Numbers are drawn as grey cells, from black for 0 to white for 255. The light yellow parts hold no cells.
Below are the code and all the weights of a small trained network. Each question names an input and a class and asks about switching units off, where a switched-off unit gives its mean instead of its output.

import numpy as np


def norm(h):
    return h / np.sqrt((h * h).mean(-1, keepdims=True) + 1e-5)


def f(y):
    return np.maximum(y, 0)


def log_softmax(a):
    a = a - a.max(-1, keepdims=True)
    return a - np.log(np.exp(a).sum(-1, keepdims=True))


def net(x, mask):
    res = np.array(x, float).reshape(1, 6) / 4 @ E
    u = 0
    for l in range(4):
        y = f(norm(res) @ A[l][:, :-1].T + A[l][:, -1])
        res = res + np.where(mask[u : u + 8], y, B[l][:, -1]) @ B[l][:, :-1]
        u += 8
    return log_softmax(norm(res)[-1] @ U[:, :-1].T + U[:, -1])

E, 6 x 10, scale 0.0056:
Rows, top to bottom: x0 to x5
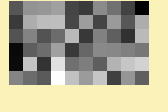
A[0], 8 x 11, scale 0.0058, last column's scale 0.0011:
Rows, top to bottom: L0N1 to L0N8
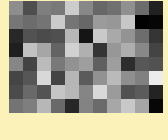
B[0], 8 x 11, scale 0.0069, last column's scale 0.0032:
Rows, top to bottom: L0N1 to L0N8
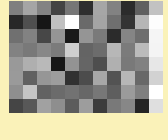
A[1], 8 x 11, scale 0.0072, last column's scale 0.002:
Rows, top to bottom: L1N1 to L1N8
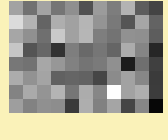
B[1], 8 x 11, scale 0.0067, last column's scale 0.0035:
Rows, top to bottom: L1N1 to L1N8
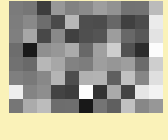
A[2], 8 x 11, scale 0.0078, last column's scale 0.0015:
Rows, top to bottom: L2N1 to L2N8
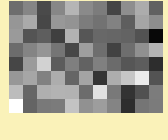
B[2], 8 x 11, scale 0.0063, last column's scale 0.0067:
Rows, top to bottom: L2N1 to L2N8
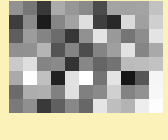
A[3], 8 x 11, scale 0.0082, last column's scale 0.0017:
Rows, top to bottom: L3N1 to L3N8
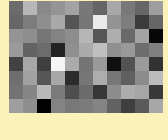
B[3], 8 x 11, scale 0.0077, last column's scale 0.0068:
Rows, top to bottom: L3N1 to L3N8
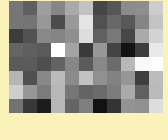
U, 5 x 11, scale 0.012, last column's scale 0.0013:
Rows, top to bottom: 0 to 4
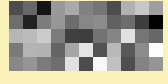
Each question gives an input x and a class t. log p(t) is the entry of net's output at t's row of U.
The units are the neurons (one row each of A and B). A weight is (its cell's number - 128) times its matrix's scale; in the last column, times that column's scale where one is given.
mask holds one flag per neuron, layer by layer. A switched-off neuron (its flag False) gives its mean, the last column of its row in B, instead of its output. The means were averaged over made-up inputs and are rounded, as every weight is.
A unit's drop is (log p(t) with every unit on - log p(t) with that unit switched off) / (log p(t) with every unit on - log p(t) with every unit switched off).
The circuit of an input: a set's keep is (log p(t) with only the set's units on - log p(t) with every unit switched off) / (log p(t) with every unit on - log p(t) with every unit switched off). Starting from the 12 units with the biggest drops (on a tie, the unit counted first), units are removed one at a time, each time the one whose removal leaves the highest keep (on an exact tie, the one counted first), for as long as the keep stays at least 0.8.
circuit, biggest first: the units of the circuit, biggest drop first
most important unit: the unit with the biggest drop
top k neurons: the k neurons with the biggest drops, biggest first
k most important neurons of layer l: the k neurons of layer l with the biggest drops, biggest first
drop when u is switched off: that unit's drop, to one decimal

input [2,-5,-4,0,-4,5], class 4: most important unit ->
L2N7
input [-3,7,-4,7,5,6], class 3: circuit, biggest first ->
(L2N6; L1N7)
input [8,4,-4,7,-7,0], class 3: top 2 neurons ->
(L0N2; L3N2)
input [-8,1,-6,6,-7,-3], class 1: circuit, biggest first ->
(L1N4; L3N4)
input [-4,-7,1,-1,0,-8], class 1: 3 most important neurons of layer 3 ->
(L3N4; L3N2; L3N5)
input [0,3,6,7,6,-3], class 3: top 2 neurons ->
(L0N2; L2N6)
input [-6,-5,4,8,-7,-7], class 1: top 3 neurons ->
(L0N3; L2N6; L0N6)
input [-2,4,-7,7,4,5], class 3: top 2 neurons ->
(L2N6; L1N7)
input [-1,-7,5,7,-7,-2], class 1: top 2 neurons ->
(L0N3; L2N6)
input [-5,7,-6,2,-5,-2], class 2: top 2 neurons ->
(L0N8; L1N8)
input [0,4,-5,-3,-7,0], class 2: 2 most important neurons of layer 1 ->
(L1N8; L1N6)
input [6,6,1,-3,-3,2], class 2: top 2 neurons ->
(L2N5; L2N6)
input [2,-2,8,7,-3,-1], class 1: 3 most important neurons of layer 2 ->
(L2N2; L2N4; L2N8)
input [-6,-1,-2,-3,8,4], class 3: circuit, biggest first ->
(L2N6)
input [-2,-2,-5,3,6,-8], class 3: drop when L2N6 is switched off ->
0.1
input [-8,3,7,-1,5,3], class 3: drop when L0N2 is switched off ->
0.2
